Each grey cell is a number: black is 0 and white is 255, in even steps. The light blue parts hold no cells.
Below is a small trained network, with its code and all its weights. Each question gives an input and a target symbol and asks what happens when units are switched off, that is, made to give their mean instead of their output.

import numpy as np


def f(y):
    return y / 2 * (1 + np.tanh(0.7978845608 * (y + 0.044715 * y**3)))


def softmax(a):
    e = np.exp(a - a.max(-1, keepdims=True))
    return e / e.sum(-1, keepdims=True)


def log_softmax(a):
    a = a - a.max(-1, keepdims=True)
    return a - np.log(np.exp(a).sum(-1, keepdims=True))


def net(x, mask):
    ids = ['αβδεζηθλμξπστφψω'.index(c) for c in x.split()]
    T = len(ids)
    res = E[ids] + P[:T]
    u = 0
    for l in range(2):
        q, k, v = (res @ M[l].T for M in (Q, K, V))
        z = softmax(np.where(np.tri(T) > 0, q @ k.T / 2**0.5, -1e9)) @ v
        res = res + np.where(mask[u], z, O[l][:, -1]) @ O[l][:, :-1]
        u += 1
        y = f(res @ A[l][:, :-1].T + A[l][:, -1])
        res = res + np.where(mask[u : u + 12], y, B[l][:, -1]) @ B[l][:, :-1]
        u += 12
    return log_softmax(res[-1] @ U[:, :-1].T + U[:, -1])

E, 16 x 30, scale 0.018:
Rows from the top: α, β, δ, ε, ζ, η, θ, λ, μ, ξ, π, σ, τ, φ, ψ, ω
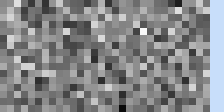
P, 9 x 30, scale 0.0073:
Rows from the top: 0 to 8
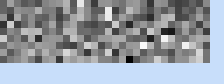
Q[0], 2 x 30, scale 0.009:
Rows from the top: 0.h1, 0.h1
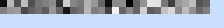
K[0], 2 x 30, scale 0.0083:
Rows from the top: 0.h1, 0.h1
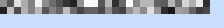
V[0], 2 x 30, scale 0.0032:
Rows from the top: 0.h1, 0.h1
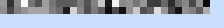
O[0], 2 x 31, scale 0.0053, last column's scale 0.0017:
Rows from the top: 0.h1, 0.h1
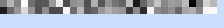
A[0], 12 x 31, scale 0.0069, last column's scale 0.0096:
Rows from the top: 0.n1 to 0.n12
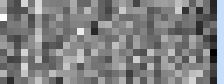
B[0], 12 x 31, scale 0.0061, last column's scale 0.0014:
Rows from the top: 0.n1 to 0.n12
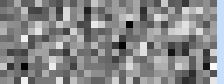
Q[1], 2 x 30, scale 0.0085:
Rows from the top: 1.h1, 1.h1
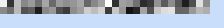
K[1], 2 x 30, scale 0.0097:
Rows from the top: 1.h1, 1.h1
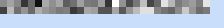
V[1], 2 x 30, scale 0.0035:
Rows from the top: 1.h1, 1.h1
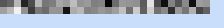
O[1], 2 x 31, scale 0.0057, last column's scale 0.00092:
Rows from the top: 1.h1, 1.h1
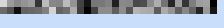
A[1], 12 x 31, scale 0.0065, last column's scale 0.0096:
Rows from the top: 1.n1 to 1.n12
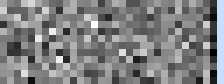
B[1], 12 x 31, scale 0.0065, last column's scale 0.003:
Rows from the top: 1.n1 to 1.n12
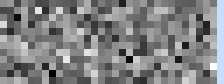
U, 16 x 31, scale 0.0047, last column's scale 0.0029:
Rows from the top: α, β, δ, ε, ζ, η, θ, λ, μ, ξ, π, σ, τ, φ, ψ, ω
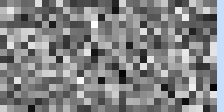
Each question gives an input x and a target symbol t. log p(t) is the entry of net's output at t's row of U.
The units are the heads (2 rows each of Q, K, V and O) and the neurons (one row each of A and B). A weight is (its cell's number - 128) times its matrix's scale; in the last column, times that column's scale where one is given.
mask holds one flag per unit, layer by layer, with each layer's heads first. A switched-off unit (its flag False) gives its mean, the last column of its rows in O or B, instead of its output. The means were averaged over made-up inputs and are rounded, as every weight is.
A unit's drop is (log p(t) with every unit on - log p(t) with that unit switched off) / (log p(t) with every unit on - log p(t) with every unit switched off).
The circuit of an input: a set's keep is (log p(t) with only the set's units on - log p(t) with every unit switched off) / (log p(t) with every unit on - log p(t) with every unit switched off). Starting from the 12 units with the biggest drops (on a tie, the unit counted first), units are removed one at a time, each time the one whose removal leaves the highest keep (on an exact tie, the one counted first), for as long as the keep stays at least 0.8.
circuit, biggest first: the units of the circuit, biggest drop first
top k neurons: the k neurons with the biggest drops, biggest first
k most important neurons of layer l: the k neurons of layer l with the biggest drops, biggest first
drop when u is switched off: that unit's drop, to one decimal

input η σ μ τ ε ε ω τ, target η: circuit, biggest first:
(1.h1; 1.n7; 0.h1)
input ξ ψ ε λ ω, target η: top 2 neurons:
(1.n7; 0.n8)
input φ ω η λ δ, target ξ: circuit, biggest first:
(0.h1; 1.n5; 1.h1)
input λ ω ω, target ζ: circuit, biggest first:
(0.h1; 1.n9)
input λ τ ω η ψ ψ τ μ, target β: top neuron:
(1.n10)
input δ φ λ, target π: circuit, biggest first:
(1.h1; 1.n8; 0.h1)
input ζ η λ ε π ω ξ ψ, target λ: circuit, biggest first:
(1.h1; 1.n4; 0.h1)
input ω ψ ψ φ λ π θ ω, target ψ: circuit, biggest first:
(0.h1; 0.n12; 1.n10)
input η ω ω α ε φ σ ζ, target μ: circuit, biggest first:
(0.h1; 1.h1)
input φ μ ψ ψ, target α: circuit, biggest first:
(1.h1; 1.n2; 0.h1)
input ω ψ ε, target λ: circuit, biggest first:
(1.h1; 1.n4; 0.h1)
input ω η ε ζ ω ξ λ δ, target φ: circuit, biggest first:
(0.h1; 0.n8)
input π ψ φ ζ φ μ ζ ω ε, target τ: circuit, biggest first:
(1.h1; 1.n3; 0.h1)
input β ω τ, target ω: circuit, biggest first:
(0.h1; 0.n2)
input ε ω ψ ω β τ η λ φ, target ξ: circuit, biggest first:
(0.h1; 1.h1; 1.n5)
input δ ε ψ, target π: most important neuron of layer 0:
(0.n12)
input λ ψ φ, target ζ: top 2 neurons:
(1.n9; 0.n8)
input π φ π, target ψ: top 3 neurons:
(0.n12; 1.n10; 0.n5)
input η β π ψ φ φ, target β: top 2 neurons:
(1.n10; 0.n8)
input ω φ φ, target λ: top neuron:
(1.n4)
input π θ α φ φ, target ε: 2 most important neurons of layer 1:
(1.n11; 1.n10)
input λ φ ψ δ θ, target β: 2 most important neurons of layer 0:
(0.n8; 0.n12)
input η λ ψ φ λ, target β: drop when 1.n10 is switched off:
0.2
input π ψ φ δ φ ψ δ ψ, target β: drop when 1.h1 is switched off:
0.6
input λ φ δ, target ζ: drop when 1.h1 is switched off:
0.1
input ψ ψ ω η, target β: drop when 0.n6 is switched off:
0.0
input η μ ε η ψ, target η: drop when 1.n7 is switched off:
0.8
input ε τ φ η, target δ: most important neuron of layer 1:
(1.n6)
